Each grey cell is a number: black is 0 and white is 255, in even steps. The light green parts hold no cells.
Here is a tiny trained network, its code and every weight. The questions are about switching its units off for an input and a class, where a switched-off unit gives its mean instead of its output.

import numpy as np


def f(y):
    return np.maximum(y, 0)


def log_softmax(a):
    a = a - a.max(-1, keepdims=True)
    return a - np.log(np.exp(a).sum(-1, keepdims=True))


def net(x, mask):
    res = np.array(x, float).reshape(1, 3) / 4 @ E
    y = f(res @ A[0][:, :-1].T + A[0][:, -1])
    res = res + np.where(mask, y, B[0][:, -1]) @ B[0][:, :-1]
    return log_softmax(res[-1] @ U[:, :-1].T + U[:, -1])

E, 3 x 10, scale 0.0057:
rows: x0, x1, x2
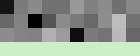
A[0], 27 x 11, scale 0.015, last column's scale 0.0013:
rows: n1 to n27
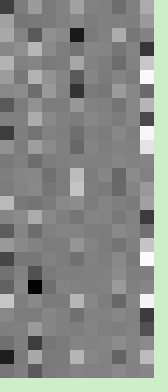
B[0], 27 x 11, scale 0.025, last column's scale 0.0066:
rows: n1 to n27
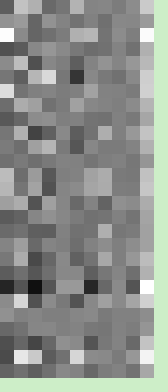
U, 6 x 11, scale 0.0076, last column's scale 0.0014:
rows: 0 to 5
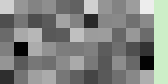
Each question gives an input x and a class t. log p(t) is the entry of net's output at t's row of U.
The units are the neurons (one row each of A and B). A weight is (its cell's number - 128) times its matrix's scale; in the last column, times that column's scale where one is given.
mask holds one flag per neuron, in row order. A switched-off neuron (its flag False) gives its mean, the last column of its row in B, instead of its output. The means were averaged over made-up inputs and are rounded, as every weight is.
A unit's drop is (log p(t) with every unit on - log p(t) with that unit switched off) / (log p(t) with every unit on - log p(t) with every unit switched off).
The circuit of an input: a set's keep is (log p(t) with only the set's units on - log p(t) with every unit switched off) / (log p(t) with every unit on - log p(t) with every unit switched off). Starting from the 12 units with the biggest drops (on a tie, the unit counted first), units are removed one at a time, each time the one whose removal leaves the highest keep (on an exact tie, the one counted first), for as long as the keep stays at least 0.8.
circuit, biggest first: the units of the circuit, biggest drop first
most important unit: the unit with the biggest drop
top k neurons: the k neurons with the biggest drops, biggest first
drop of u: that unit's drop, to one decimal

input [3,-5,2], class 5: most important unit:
n3
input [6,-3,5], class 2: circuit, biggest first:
n26, n25
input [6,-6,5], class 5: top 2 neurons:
n3, n6
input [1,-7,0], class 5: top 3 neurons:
n3, n6, n4
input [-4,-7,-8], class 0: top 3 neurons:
n22, n21, n5
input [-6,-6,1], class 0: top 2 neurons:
n21, n22
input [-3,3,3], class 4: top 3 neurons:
n3, n22, n21
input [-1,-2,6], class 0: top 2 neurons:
n21, n3
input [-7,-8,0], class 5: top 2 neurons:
n3, n4
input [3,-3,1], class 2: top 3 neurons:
n21, n26, n25
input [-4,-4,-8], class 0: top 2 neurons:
n22, n21
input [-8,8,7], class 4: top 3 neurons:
n3, n21, n7
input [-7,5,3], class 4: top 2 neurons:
n3, n21
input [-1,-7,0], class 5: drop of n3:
0.2
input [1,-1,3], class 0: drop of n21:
0.8
